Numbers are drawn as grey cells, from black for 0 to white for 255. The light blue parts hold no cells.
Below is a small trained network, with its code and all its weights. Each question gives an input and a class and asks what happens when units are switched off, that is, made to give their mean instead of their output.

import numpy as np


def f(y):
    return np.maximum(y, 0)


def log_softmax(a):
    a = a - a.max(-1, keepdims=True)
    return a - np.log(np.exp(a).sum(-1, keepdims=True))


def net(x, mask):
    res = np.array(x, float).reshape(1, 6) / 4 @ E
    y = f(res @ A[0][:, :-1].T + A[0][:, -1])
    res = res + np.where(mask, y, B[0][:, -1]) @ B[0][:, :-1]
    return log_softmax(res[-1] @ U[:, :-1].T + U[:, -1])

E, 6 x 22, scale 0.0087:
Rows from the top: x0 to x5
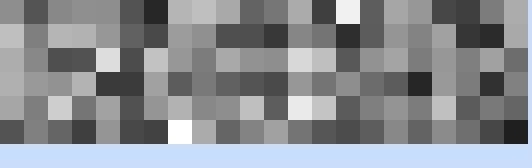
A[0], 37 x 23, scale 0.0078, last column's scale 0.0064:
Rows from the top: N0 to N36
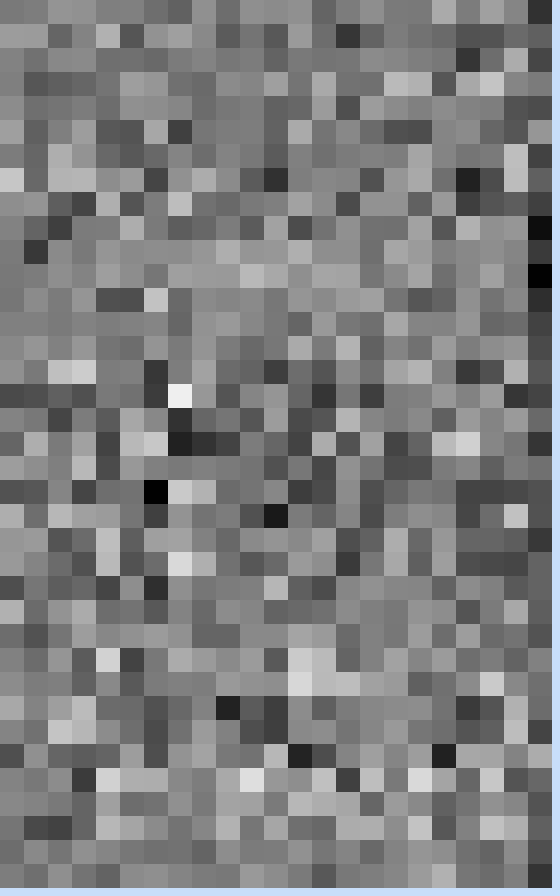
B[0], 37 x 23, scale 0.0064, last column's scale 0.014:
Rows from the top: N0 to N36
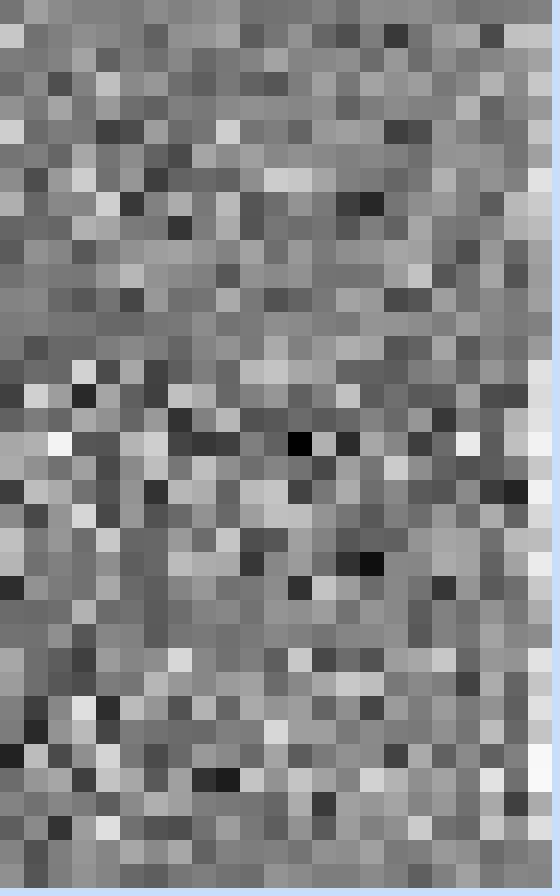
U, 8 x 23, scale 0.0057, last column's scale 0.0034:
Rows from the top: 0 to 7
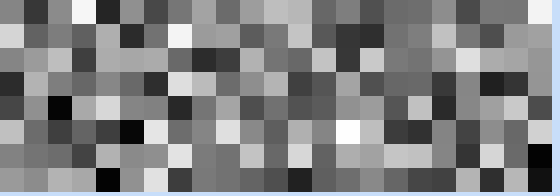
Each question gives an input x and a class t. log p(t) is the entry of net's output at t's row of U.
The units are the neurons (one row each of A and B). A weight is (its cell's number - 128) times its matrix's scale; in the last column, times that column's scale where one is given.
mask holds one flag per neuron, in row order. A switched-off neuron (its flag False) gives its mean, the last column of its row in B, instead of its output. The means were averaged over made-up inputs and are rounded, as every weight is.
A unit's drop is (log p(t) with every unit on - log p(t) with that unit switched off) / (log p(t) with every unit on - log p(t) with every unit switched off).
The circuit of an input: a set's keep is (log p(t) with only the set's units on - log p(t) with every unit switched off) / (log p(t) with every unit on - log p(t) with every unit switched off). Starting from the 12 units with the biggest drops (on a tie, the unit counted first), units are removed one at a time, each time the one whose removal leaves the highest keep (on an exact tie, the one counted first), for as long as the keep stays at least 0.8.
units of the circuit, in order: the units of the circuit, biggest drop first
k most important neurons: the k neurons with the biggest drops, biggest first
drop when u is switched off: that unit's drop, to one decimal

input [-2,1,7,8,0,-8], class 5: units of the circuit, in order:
N5
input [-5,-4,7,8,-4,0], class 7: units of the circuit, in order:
N18, N32
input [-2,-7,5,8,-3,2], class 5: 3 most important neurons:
N12, N5, N20
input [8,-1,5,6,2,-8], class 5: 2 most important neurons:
N28, N5
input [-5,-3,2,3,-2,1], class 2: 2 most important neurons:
N19, N29
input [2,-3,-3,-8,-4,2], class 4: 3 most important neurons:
N34, N9, N3
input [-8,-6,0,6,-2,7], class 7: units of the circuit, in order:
N32, N18
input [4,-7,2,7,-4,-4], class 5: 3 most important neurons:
N5, N12, N28
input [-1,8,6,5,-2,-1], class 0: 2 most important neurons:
N29, N21
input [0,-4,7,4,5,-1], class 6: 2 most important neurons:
N32, N28
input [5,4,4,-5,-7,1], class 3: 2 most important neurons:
N20, N16
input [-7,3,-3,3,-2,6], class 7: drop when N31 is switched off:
0.2
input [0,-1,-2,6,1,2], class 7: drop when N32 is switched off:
0.2
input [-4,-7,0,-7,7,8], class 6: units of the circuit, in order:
N32
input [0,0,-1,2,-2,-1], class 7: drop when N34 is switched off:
0.1
